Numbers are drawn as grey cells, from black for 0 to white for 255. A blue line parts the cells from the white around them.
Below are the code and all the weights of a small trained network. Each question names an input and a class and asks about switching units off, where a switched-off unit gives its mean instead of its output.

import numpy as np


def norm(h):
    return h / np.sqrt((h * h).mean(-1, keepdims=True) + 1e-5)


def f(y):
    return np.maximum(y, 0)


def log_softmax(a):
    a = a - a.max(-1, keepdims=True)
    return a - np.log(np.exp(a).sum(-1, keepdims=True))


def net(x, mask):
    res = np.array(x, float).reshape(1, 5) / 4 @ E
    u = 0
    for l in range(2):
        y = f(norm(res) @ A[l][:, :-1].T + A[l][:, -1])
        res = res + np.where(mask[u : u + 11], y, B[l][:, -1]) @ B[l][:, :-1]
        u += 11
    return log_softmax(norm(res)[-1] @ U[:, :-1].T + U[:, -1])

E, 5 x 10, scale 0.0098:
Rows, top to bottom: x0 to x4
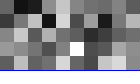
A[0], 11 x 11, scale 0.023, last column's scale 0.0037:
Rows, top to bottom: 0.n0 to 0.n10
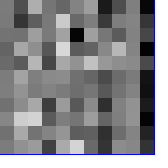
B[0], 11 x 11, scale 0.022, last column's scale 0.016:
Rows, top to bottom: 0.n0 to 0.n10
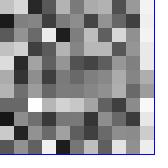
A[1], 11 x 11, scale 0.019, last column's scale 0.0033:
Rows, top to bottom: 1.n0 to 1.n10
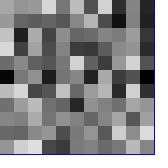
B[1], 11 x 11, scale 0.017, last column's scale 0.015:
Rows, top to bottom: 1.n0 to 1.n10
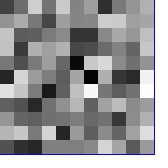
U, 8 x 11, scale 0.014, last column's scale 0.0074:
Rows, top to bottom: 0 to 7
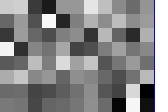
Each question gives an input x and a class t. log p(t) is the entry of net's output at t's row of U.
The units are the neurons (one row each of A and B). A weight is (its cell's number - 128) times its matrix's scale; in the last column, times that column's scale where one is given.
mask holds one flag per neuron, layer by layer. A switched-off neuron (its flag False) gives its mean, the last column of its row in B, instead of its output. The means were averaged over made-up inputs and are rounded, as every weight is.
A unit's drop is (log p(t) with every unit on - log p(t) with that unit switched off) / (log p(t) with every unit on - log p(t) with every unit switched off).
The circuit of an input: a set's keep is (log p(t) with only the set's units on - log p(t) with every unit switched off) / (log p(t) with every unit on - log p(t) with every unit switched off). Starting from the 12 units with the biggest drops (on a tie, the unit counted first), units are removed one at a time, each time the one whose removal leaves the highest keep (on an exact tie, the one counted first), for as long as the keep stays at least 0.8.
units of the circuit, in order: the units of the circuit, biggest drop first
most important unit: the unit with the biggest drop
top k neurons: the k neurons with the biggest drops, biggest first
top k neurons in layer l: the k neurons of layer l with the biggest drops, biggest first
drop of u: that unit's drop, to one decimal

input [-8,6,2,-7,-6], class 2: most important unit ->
0.n8
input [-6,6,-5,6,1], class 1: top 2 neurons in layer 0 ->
[0.n10; 0.n1]
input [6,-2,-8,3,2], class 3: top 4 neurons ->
[0.n4; 0.n8; 1.n3; 1.n2]
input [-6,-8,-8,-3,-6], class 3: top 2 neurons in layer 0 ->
[0.n8; 0.n1]
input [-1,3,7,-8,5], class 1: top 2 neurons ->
[0.n2; 0.n4]
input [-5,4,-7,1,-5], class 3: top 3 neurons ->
[0.n4; 0.n1; 0.n3]
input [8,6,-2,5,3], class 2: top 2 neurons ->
[0.n1; 0.n2]
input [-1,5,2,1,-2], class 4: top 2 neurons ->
[0.n7; 0.n10]
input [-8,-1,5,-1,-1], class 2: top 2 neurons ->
[0.n8; 1.n5]
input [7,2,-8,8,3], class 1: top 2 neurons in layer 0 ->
[0.n10; 0.n9]
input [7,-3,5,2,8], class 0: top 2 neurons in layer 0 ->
[0.n3; 0.n8]
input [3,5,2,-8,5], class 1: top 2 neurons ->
[0.n2; 0.n0]
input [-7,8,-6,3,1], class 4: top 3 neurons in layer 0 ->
[0.n7; 0.n1; 0.n10]
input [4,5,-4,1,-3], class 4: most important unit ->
0.n7
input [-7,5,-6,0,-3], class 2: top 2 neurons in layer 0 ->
[0.n8; 0.n9]
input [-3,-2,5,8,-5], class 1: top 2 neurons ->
[0.n10; 0.n3]
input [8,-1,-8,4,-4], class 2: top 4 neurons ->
[0.n1; 1.n5; 0.n9; 0.n5]
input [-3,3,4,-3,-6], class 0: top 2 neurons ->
[0.n0; 0.n4]
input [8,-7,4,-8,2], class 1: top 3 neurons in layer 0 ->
[0.n0; 0.n3; 0.n8]
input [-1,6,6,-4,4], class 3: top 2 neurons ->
[0.n9; 0.n5]
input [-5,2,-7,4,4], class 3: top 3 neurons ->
[0.n4; 0.n1; 0.n2]
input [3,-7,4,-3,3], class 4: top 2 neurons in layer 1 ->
[1.n0; 1.n5]
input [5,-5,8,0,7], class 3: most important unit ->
0.n0
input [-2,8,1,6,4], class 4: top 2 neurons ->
[0.n7; 0.n2]
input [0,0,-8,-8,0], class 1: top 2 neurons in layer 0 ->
[0.n2; 0.n9]
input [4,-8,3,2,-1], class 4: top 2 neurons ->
[0.n10; 0.n2]
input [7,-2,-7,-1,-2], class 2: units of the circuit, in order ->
[0.n1]
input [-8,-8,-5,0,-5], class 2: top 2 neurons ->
[0.n0; 0.n3]
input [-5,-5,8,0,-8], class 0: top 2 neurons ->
[0.n4; 1.n6]
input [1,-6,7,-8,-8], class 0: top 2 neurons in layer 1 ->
[1.n1; 1.n5]
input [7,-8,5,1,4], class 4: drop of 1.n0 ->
0.6
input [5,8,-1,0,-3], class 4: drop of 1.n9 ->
0.0
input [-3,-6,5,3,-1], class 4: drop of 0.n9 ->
0.8
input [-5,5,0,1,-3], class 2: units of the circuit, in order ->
[0.n8]
